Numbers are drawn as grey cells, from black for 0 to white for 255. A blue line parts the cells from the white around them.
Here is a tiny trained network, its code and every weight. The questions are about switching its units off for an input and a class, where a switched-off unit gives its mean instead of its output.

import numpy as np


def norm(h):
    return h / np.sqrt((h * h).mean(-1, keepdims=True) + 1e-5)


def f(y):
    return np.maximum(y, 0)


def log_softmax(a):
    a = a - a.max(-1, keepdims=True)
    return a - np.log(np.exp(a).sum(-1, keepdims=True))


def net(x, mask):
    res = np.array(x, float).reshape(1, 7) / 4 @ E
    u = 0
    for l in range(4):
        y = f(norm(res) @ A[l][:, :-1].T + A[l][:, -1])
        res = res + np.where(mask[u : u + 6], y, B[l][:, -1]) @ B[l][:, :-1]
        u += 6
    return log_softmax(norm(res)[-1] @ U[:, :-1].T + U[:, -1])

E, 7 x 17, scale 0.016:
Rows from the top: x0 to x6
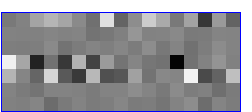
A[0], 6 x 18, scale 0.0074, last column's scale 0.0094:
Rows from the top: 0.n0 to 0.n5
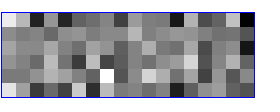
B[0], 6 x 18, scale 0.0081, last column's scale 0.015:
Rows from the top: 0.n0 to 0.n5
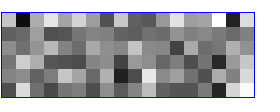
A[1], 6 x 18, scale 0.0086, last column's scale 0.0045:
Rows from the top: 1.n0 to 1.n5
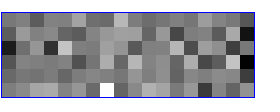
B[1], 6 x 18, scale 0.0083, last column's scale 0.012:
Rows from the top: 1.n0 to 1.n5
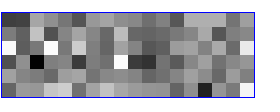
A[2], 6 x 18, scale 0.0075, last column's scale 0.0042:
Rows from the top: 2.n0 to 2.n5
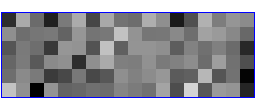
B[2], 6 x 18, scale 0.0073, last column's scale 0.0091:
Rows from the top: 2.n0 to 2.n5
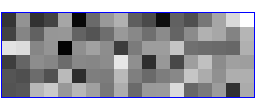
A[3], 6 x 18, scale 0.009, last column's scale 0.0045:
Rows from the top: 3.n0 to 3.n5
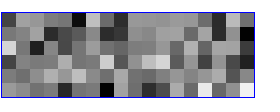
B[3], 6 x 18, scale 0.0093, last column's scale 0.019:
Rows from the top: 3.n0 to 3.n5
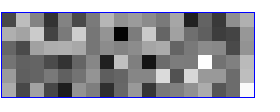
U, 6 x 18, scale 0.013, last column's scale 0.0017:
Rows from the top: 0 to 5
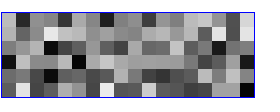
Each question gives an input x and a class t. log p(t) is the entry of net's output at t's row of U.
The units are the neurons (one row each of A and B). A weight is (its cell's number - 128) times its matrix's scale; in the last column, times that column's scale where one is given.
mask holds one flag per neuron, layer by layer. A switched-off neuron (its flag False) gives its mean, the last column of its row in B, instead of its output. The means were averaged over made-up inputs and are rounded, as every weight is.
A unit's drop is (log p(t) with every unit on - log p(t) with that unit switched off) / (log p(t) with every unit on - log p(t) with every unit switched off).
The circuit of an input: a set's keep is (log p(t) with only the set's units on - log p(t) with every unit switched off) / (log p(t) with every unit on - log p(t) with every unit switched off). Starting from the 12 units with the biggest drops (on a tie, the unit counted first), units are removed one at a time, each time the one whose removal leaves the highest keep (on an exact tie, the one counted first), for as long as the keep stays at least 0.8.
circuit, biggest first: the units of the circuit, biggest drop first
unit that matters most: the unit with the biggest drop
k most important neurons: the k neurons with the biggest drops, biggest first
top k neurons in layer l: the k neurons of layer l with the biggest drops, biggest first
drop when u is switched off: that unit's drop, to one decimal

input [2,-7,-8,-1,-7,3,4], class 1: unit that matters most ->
1.n2
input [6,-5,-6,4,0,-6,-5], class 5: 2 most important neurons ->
0.n5, 1.n2
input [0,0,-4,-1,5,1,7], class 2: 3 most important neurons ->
0.n3, 0.n4, 1.n5
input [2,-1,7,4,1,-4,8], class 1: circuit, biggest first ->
0.n0, 3.n5
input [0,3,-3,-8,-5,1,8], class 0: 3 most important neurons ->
0.n4, 1.n5, 1.n2
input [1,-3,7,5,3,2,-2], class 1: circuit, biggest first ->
0.n0, 3.n5
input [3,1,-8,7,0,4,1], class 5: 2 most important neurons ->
0.n5, 1.n2
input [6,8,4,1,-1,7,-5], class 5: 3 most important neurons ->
0.n0, 0.n4, 1.n2
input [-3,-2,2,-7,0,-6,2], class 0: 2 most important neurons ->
1.n2, 0.n5
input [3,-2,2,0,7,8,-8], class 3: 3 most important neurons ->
0.n3, 1.n2, 3.n0
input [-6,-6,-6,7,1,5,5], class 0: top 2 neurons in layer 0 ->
0.n0, 0.n3
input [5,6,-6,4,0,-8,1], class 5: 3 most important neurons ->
0.n5, 1.n2, 0.n4
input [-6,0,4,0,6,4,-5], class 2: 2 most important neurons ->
0.n3, 1.n2
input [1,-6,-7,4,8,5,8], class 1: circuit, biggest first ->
3.n5
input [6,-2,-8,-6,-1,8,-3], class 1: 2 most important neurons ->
1.n2, 0.n5
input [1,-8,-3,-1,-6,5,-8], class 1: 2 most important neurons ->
1.n2, 3.n5
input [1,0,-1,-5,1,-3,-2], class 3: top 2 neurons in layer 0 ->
0.n0, 0.n3
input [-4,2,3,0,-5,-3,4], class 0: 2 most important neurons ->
1.n2, 0.n5
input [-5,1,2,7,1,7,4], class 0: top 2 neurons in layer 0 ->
0.n0, 0.n3
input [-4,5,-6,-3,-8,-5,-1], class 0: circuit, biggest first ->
1.n2
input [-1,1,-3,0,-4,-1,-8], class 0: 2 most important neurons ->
1.n2, 0.n4
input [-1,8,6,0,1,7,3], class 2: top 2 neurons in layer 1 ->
1.n2, 1.n5
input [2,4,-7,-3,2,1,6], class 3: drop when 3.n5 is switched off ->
0.1
